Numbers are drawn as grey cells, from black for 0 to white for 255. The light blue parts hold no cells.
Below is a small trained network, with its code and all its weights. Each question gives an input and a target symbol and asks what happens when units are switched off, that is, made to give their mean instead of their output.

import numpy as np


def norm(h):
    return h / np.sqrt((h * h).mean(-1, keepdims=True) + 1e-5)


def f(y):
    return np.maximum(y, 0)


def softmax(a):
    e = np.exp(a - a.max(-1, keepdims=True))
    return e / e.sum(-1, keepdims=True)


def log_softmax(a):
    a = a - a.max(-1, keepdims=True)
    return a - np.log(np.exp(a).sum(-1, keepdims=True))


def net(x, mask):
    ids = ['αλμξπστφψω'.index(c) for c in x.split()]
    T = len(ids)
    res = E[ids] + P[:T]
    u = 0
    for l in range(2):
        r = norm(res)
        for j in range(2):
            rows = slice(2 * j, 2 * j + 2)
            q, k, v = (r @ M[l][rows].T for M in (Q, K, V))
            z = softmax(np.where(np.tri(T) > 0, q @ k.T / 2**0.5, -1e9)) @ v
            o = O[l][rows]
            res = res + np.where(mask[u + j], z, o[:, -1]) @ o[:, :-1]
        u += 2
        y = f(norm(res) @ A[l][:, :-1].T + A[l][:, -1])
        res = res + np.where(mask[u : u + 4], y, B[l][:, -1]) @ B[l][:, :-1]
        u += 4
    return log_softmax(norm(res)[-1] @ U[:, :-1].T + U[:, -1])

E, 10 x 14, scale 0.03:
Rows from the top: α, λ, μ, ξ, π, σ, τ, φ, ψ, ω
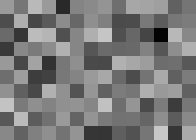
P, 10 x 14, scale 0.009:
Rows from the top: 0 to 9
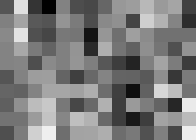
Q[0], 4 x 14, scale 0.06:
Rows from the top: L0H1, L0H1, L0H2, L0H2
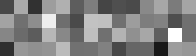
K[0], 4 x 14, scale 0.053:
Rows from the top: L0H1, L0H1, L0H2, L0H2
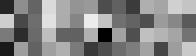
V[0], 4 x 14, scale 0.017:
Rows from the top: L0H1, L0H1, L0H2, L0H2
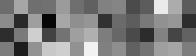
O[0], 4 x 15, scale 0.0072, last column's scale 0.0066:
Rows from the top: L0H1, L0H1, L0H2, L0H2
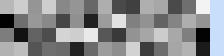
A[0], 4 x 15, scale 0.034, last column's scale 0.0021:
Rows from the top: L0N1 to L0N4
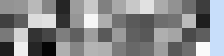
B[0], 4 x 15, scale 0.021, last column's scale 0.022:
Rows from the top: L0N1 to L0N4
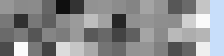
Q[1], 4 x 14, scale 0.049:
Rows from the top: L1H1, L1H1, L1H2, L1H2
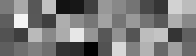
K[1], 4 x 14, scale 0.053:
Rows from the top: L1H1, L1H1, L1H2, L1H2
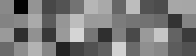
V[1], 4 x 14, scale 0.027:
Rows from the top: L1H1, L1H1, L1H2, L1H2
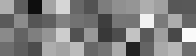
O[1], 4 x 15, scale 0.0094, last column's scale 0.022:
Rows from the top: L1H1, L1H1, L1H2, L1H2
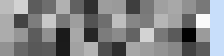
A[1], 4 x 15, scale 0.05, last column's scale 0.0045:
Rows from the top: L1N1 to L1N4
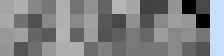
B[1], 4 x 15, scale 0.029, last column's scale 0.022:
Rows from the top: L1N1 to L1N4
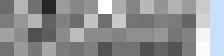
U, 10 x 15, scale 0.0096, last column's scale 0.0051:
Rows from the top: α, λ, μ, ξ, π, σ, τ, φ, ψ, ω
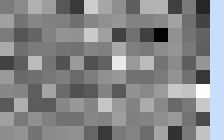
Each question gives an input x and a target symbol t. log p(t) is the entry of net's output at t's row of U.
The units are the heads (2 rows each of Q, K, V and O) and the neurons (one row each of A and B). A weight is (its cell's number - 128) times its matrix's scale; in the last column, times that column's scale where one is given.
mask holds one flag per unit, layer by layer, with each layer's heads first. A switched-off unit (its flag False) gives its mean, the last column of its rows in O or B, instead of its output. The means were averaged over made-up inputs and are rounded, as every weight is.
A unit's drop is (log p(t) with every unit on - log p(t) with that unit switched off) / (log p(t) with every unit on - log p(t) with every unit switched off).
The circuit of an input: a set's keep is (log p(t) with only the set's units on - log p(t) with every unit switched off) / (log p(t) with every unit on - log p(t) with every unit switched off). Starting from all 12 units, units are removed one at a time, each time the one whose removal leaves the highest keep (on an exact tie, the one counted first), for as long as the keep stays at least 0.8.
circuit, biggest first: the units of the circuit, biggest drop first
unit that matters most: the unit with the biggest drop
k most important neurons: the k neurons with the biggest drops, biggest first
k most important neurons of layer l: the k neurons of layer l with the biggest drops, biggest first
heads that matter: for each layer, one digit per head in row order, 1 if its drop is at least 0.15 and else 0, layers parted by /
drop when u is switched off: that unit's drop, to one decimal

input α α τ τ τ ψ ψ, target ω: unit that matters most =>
L1N1
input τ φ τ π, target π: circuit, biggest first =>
[L0H1; L0N4]
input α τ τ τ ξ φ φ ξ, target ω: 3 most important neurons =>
[L1N4; L1N1; L0N1]
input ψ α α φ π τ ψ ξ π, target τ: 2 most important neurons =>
[L0N4; L0N2]
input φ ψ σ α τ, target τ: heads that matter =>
11 / 00
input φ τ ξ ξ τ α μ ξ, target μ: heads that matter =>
01 / 00
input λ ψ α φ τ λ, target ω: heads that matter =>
01 / 00
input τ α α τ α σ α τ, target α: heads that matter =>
11 / 11
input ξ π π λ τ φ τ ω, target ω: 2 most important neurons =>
[L1N4; L0N1]
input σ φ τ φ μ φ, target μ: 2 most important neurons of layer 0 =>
[L0N2; L0N4]
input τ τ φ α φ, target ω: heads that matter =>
00 / 01
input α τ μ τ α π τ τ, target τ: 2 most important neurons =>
[L0N4; L1N2]
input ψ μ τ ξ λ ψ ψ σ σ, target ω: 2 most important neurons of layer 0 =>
[L0N3; L0N1]
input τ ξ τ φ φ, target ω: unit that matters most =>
L1H2
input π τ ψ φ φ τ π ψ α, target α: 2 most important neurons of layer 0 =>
[L0N1; L0N3]
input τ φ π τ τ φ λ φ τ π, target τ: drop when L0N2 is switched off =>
0.4
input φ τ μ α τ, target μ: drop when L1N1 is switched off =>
0.3
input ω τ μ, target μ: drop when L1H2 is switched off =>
0.1
